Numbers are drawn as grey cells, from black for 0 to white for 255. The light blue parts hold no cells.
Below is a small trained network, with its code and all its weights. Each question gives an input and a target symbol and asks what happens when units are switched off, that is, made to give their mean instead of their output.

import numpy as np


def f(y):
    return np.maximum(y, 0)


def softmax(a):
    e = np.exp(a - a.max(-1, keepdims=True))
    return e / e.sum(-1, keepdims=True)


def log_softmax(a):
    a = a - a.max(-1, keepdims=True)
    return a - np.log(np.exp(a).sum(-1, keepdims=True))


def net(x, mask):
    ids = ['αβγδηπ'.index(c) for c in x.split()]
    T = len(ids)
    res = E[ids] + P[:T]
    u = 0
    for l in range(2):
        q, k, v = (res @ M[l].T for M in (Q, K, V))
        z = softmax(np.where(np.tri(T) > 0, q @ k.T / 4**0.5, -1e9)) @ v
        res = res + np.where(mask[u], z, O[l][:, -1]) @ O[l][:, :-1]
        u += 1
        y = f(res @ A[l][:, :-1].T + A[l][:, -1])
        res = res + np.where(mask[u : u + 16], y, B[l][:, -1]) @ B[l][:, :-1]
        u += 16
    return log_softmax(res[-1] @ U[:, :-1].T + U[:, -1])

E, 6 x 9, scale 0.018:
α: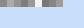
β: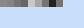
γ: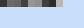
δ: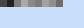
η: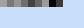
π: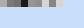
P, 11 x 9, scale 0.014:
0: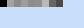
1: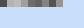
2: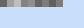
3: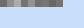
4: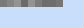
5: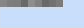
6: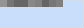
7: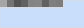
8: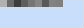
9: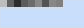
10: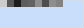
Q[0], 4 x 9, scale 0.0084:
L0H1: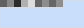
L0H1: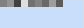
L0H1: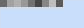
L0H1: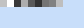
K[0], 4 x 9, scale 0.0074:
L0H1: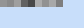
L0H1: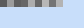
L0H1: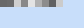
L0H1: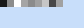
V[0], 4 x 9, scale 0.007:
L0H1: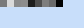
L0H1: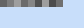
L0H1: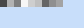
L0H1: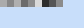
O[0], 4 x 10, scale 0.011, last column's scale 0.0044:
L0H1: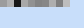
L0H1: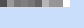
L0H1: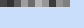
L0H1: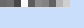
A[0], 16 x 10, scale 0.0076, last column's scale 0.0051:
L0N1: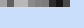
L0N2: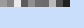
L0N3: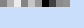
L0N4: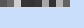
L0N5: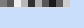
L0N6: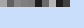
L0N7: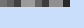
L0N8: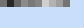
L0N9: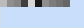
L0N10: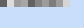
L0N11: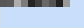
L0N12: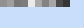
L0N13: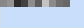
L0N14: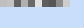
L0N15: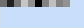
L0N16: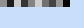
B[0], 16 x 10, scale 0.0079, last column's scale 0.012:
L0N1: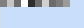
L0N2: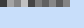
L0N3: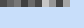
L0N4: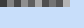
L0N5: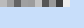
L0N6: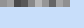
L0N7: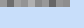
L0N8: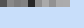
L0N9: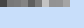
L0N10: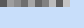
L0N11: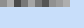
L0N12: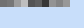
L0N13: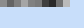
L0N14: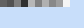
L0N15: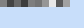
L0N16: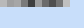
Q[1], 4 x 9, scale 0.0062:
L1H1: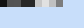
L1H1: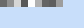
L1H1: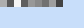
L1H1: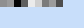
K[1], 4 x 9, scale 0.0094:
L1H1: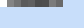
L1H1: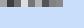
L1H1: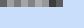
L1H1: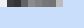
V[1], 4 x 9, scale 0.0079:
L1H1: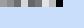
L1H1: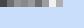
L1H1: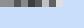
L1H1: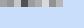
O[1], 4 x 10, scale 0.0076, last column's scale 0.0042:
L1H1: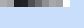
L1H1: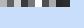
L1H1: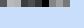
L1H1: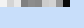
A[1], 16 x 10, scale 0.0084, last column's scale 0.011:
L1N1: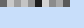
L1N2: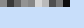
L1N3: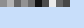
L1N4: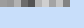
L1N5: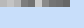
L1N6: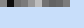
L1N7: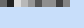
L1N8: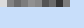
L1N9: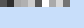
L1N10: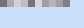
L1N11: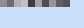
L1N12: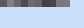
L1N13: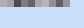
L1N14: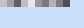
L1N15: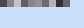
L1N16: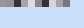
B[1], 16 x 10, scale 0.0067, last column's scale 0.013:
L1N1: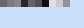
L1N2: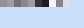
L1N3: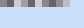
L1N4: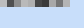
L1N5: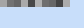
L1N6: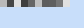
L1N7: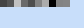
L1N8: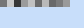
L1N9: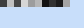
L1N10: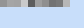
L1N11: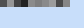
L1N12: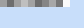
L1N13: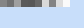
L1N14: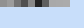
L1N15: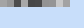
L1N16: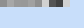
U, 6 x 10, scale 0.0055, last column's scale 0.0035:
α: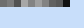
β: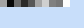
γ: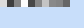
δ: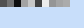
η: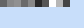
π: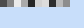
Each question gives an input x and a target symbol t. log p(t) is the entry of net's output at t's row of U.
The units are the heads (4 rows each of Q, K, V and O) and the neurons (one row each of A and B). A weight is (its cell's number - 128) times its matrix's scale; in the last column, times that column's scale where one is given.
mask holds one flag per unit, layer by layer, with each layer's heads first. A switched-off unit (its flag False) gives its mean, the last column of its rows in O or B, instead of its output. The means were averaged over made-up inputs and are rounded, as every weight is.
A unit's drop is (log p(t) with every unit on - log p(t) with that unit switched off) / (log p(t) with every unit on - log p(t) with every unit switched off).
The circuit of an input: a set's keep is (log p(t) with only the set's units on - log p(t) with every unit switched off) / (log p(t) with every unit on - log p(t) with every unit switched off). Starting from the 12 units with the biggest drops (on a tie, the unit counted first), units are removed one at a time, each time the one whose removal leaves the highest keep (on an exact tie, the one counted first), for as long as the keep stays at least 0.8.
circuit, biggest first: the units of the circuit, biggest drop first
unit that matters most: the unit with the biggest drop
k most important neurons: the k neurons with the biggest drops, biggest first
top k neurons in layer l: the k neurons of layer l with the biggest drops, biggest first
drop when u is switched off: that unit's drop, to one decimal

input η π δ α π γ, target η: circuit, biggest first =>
L1H1; L0H1
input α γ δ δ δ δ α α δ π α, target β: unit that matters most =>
L0H1
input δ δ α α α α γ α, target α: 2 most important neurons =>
L0N5; L1N9
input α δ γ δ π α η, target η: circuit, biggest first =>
L0H1; L1H1; L1N1; L0N16
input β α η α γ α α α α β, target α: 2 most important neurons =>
L1N9; L0N14
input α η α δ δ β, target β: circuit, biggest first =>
L1H1; L0N15; L1N6
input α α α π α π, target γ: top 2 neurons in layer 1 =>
L1N4; L1N2
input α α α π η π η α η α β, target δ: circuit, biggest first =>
L0H1; L1N8
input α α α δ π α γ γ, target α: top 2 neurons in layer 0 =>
L0N5; L0N4
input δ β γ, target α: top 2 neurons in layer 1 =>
L1N6; L1N13
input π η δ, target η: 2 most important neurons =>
L0N5; L0N9
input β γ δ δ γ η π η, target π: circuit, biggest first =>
L1H1; L1N2
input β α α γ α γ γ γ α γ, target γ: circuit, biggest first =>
L0H1; L1N12
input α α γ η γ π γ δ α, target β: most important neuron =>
L0N9
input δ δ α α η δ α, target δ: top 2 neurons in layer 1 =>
L1N6; L1N16
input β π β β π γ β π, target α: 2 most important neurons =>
L1N9; L0N5
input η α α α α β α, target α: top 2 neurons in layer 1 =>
L1N9; L1N13
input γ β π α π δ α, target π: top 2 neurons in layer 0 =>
L0N3; L0N14
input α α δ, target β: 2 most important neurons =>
L0N15; L1N6
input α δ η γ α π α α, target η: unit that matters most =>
L0N13
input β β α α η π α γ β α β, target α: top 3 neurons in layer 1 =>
L1N9; L1N13; L1N3
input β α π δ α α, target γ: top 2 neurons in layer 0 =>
L0N5; L0N13
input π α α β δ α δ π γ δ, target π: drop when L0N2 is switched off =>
0.2
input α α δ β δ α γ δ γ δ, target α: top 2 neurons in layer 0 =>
L0N16; L0N8
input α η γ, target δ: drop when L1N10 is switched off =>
0.1
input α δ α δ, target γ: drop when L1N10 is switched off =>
0.2
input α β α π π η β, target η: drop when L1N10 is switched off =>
0.0
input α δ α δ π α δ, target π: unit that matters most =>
L1H1
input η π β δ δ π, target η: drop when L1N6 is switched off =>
0.1
